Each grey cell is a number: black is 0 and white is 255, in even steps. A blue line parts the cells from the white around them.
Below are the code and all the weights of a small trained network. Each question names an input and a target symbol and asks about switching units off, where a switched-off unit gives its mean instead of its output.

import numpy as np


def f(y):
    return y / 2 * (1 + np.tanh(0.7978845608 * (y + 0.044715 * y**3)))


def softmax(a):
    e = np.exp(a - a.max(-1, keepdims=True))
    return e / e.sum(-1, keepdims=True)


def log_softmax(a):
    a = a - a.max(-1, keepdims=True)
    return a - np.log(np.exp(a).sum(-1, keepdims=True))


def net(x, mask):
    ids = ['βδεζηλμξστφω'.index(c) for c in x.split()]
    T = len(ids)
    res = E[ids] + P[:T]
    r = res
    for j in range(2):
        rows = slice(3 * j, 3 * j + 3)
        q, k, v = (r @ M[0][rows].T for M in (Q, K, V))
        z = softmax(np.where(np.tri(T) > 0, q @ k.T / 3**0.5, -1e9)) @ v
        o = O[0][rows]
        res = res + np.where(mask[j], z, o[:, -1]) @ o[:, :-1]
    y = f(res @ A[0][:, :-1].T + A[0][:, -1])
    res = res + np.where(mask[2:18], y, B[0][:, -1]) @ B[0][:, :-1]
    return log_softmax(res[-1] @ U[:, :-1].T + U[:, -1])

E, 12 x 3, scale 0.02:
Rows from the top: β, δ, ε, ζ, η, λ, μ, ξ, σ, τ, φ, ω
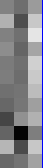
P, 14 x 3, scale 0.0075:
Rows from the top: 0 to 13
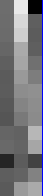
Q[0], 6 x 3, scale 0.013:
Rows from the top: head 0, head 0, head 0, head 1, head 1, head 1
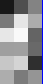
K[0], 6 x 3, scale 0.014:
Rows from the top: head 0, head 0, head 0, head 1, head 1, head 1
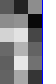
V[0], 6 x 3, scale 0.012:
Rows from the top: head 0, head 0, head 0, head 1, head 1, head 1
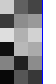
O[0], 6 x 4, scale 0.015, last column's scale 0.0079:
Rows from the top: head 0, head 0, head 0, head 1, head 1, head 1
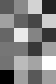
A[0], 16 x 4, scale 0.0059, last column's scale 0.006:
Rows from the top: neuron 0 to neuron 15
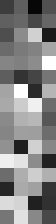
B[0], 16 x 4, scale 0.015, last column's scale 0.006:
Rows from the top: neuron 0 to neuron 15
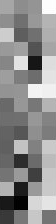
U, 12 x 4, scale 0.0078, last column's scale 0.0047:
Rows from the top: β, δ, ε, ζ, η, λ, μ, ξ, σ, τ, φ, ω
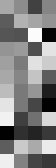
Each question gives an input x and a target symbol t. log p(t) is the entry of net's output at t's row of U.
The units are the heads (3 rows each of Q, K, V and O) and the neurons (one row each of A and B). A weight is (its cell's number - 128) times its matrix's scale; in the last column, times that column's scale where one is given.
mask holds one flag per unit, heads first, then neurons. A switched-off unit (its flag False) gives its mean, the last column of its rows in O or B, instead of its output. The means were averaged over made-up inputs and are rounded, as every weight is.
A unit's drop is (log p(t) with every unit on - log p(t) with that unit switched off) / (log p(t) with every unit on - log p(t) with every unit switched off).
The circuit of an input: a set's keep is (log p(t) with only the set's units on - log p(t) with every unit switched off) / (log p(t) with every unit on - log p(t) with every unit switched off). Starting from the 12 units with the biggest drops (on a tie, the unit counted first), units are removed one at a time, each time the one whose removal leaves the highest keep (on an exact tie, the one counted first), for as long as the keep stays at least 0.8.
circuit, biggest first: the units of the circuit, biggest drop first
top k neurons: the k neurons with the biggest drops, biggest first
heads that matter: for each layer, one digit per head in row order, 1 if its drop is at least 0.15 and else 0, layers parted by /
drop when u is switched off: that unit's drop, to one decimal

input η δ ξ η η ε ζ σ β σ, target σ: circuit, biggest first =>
[head 1]
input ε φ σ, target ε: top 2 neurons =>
[neuron 14; neuron 11]
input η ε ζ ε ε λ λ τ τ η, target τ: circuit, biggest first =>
[head 1; neuron 6]
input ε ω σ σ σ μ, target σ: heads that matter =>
11
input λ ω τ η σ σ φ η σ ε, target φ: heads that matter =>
00
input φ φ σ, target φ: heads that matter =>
10
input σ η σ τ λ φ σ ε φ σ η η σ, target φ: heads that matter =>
11
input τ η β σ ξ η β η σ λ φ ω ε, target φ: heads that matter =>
01
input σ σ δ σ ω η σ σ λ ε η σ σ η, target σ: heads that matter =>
11
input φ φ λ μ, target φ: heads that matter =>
10
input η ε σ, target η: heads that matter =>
11
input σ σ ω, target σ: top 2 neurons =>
[neuron 0; neuron 5]
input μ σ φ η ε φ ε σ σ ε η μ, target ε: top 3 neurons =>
[neuron 14; neuron 6; neuron 11]
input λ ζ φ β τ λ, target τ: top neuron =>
[neuron 6]
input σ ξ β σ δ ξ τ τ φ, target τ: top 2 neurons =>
[neuron 6; neuron 0]
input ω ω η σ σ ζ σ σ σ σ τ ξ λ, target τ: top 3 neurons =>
[neuron 6; neuron 12; neuron 0]
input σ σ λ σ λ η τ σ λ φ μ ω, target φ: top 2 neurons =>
[neuron 10; neuron 13]
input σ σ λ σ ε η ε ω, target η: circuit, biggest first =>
[head 0; neuron 6; neuron 14; head 1]
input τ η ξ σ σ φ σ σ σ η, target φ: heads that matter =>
01
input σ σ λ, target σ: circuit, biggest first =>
[head 1; head 0; neuron 14; neuron 0]
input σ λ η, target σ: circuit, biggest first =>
[head 1]
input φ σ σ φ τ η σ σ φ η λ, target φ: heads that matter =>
01
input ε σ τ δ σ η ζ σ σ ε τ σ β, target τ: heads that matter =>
11
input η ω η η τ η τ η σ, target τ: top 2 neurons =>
[neuron 6; neuron 12]
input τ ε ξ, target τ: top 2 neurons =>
[neuron 6; neuron 2]
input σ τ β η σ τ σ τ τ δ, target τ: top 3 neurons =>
[neuron 6; neuron 0; neuron 12]
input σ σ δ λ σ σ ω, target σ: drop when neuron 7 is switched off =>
0.1
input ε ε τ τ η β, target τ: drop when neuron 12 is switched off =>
0.0
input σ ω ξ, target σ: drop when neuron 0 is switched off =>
0.4
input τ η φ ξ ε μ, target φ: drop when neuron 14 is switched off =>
0.2
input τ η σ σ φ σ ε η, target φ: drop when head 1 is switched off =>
0.2
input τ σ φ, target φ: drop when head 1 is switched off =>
0.3
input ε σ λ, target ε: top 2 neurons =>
[neuron 14; neuron 6]
